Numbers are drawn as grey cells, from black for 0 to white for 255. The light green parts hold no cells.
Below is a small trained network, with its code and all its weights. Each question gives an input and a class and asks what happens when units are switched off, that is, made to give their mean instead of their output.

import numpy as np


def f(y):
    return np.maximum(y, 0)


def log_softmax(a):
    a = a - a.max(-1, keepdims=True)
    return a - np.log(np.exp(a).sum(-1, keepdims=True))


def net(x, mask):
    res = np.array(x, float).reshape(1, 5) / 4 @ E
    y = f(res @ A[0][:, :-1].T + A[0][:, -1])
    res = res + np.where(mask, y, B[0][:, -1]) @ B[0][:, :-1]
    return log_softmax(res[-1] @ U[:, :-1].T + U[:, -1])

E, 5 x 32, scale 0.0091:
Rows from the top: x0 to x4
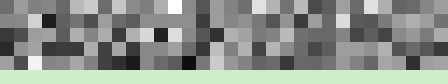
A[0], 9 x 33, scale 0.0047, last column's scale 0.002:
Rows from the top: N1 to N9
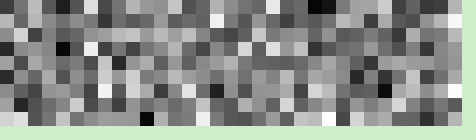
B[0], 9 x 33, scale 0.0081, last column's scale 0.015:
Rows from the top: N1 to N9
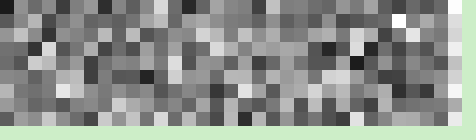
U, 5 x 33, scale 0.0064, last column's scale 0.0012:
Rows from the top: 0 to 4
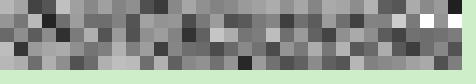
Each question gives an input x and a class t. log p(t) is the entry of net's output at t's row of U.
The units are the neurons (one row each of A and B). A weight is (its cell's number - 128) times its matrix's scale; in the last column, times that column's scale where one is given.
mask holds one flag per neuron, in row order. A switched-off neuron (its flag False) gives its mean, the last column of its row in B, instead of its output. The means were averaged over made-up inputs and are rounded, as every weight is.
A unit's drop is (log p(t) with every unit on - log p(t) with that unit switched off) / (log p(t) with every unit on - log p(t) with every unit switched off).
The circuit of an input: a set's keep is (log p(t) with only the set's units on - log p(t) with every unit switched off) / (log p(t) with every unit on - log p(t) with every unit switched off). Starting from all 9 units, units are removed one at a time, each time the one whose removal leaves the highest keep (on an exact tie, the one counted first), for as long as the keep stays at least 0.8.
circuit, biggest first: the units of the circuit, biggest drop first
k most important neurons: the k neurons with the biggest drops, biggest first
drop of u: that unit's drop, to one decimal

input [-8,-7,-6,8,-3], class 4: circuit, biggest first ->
(N9)
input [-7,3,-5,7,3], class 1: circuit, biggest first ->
(N2; N4)
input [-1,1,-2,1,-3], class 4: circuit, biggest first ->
(N7; N1)
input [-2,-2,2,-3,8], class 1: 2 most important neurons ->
(N7; N2)
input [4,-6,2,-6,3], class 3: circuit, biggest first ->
(N3; N1)
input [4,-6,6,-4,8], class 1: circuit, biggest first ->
(N7; N4; N1)
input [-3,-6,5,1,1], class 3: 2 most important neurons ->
(N1; N3)
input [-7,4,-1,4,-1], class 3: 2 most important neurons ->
(N1; N2)
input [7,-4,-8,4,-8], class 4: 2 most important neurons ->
(N9; N3)
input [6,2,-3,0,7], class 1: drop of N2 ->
1.1
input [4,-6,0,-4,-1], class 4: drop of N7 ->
0.2
